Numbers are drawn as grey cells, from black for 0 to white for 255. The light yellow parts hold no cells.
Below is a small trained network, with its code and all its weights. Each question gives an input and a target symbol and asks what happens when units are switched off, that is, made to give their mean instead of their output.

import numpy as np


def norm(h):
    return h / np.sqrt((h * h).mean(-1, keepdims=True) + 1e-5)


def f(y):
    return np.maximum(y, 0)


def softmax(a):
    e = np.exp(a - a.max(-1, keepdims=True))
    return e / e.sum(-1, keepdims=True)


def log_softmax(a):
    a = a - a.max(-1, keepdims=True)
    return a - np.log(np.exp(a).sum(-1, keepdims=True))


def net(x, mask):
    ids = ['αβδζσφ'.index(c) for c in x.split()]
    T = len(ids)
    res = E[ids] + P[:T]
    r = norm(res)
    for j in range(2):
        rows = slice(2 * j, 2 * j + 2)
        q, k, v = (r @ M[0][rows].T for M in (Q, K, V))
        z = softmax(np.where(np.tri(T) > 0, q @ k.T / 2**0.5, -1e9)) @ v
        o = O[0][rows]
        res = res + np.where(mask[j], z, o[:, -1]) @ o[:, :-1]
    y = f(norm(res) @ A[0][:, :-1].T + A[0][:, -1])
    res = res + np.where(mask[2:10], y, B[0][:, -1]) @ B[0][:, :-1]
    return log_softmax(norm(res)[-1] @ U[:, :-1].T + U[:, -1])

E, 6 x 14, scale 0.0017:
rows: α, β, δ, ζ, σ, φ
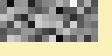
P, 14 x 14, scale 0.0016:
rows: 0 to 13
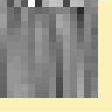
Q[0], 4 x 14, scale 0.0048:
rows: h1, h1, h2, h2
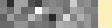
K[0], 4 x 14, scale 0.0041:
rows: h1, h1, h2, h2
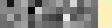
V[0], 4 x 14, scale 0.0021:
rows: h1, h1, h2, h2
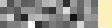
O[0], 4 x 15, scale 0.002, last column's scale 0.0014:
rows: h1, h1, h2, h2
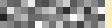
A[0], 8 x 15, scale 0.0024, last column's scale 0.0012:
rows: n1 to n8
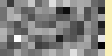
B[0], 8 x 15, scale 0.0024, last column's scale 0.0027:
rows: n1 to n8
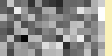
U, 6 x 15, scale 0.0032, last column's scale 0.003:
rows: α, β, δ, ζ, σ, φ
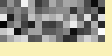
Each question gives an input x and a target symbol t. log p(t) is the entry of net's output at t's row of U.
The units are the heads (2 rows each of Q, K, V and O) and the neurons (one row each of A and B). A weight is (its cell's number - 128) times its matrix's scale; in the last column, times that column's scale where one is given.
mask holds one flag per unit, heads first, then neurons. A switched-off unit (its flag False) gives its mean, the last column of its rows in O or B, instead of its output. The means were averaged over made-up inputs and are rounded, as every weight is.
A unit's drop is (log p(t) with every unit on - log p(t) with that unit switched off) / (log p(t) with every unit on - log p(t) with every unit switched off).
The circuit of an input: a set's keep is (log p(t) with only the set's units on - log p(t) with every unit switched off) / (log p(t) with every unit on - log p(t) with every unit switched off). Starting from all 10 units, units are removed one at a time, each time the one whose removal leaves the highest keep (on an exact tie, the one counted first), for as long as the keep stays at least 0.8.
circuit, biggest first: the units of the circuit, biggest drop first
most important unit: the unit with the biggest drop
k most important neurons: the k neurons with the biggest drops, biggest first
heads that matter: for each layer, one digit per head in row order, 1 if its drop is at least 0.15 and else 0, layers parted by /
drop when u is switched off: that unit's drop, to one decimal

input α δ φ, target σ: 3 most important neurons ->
(n2, n6, n5)
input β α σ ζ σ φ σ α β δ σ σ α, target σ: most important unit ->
h2
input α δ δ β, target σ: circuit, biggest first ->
(h1, n2)
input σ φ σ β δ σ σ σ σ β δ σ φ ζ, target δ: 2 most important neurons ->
(n8, n2)
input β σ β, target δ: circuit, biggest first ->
(h2, h1, n1)
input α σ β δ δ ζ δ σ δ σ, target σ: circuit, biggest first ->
(n2, h2)
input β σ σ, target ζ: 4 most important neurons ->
(n4, n3, n8, n2)
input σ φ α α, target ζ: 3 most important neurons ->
(n3, n1, n8)
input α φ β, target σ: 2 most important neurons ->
(n2, n6)
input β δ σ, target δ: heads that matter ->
10
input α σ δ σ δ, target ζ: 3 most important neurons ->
(n1, n5, n3)
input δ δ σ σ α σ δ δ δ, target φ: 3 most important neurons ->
(n8, n1, n7)
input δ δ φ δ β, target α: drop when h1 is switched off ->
0.3
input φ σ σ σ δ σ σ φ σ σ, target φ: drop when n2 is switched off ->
0.2
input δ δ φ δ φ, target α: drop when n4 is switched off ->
0.1
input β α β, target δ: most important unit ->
h1
